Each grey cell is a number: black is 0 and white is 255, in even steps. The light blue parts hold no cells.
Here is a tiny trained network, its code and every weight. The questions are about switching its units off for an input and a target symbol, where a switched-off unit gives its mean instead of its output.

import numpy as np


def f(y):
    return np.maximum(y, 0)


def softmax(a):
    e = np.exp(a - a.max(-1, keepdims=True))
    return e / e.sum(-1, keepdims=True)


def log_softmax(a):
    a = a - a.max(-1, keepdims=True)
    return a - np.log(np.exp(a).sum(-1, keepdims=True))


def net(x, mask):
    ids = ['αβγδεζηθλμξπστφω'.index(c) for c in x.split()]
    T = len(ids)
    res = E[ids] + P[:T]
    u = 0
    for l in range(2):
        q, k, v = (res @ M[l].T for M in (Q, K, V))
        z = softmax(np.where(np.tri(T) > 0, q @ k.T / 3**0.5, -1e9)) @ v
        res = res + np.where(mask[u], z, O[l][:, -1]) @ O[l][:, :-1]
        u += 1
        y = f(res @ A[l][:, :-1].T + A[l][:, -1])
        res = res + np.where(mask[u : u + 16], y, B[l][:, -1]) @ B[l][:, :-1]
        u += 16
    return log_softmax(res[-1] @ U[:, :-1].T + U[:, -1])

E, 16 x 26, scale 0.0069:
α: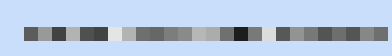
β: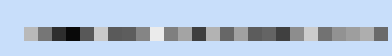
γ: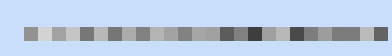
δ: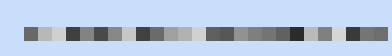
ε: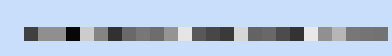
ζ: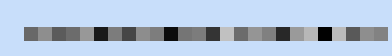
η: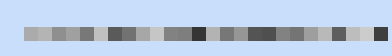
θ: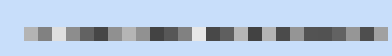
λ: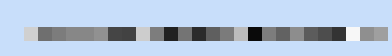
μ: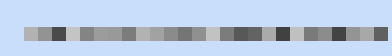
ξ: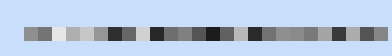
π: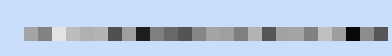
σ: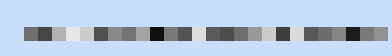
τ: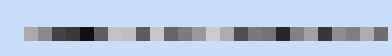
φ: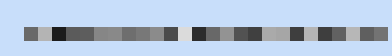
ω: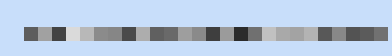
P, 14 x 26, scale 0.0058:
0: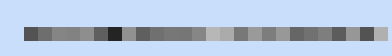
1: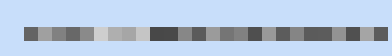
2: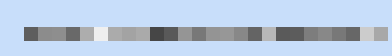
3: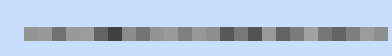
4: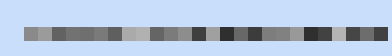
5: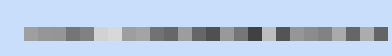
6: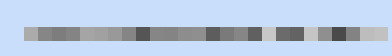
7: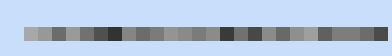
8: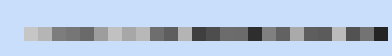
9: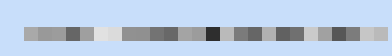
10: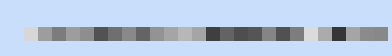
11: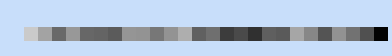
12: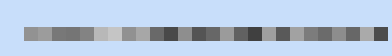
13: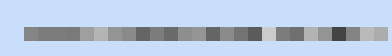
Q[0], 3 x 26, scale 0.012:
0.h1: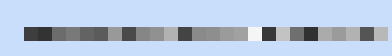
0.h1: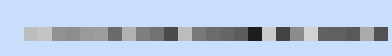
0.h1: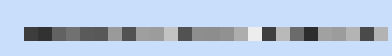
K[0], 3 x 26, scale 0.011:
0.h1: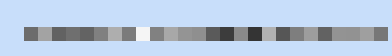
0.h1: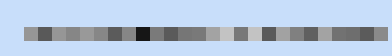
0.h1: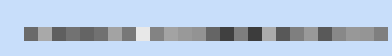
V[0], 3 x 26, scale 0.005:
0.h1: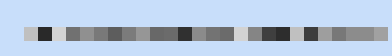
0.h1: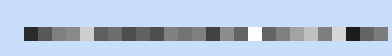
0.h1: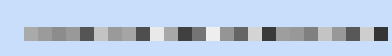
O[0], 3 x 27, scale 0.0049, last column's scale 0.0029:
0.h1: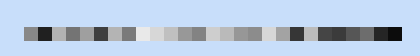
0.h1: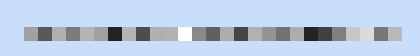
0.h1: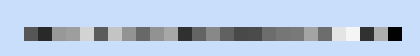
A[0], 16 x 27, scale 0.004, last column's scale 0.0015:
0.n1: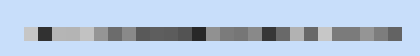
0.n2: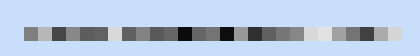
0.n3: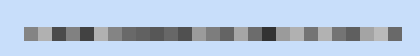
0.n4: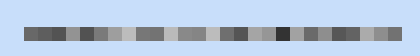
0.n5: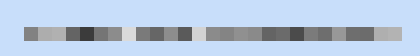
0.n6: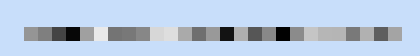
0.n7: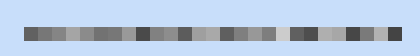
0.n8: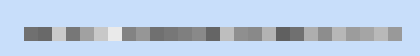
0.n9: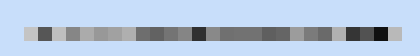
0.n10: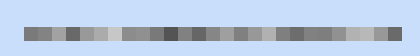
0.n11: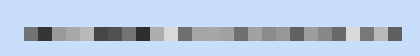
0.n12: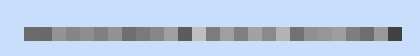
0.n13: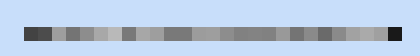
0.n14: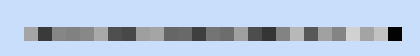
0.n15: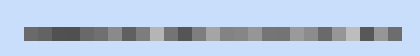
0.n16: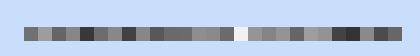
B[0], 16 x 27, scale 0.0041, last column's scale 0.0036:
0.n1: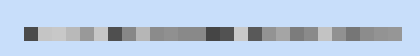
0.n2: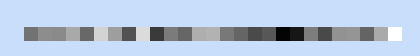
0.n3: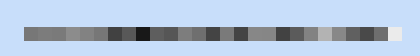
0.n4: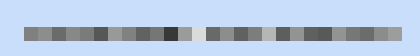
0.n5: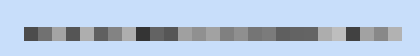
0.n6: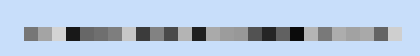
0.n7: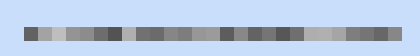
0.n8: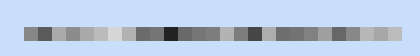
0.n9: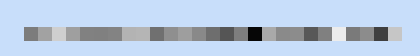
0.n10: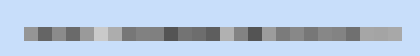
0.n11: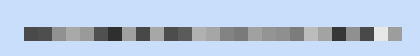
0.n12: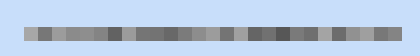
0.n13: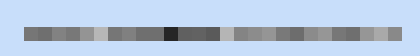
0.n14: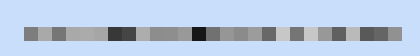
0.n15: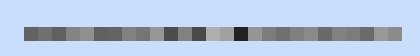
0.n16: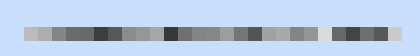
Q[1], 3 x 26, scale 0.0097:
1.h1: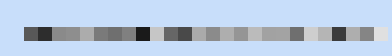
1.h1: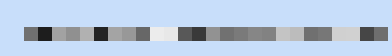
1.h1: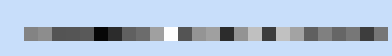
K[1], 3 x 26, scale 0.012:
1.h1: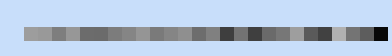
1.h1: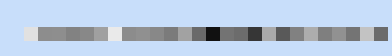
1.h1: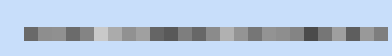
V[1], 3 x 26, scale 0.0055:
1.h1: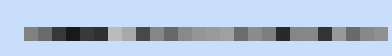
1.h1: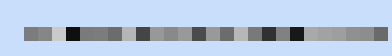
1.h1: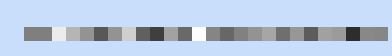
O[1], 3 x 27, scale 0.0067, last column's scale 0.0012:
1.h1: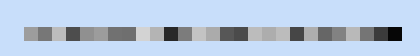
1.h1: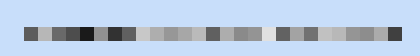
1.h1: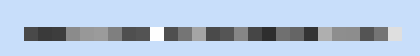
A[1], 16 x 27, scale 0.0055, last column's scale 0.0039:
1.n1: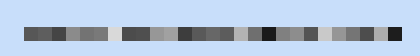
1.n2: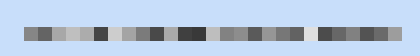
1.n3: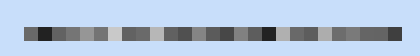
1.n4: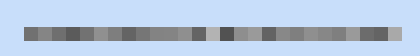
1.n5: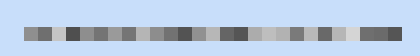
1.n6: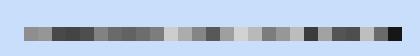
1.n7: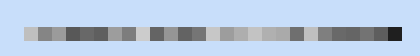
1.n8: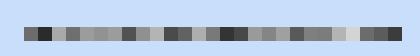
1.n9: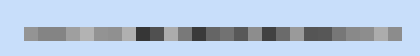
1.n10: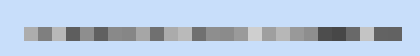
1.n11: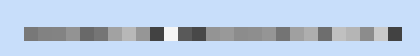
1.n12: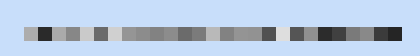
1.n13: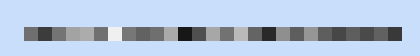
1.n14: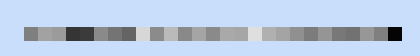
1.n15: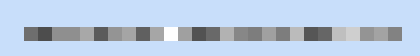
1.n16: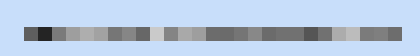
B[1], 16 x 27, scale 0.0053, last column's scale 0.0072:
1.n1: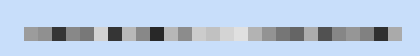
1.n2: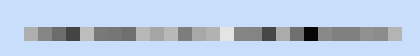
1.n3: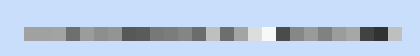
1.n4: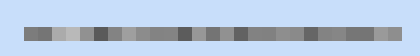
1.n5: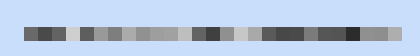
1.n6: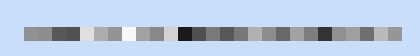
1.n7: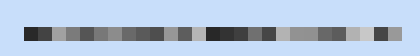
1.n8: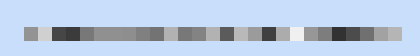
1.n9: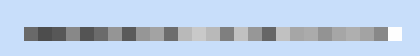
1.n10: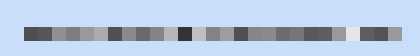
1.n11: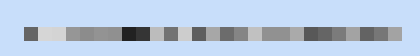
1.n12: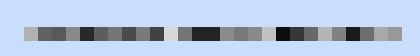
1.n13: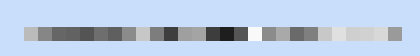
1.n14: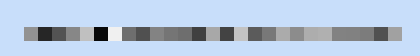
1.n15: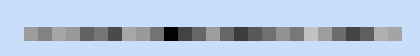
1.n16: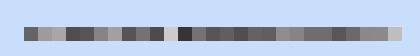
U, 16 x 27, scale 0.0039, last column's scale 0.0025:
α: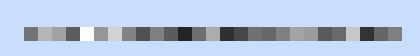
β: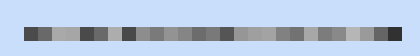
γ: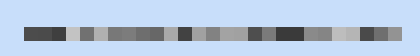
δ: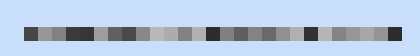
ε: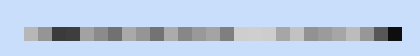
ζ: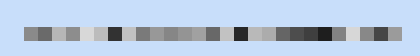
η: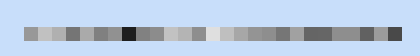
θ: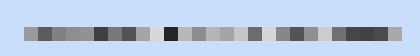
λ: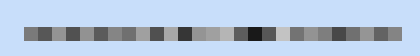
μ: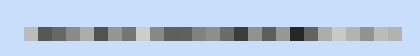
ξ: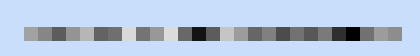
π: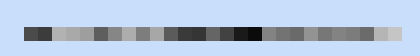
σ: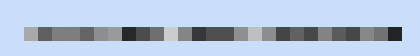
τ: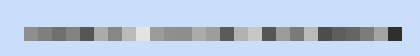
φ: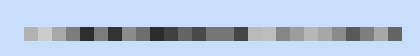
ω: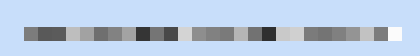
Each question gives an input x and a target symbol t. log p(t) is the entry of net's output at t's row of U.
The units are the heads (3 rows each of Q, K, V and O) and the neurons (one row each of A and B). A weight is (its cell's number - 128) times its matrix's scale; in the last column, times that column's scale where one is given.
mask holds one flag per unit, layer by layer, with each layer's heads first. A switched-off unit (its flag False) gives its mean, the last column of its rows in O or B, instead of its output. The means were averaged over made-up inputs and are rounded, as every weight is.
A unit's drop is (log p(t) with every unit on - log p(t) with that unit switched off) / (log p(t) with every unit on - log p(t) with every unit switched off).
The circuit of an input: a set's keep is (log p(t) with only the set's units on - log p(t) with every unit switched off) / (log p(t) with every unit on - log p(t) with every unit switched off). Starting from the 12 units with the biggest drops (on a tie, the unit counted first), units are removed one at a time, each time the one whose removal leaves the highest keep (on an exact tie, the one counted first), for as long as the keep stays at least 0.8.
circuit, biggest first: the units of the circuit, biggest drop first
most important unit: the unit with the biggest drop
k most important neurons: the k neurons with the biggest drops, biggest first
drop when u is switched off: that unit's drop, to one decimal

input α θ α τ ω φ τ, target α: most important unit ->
1.h1
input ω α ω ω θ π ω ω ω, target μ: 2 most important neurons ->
[1.n13, 1.n2]
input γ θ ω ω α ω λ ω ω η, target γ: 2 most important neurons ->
[1.n1, 0.n2]
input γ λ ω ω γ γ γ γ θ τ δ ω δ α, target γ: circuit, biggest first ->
[0.h1, 1.h1, 1.n1, 0.n2]
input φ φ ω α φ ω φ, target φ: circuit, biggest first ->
[0.h1, 1.h1]
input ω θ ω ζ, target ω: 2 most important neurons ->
[1.n9, 0.n6]
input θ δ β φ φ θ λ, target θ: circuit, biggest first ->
[0.h1, 1.h1, 0.n16]
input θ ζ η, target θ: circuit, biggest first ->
[0.h1, 1.h1, 0.n16]
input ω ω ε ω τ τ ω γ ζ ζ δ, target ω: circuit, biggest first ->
[1.h1, 0.h1, 1.n9, 0.n6]
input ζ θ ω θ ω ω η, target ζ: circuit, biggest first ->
[0.h1, 1.n10, 1.h1]
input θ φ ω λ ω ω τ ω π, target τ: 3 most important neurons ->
[1.n5, 1.n8, 0.n9]
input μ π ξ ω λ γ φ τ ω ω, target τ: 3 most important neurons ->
[1.n5, 1.n8, 0.n8]
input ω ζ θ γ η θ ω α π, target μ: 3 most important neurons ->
[1.n13, 1.n2, 0.n9]
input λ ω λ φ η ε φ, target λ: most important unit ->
0.h1
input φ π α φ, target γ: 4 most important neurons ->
[0.n9, 0.n11, 1.n1, 0.n1]
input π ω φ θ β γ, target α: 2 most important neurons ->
[1.n3, 1.n8]
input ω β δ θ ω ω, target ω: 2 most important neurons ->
[1.n9, 0.n6]
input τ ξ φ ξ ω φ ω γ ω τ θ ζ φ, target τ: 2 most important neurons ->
[1.n5, 1.n8]
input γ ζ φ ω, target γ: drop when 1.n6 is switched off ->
0.0
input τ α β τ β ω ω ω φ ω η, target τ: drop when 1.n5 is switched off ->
0.4
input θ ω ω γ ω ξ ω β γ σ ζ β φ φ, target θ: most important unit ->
0.h1
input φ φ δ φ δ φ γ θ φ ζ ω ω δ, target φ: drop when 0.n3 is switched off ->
0.1
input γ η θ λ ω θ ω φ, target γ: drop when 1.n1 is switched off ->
0.2
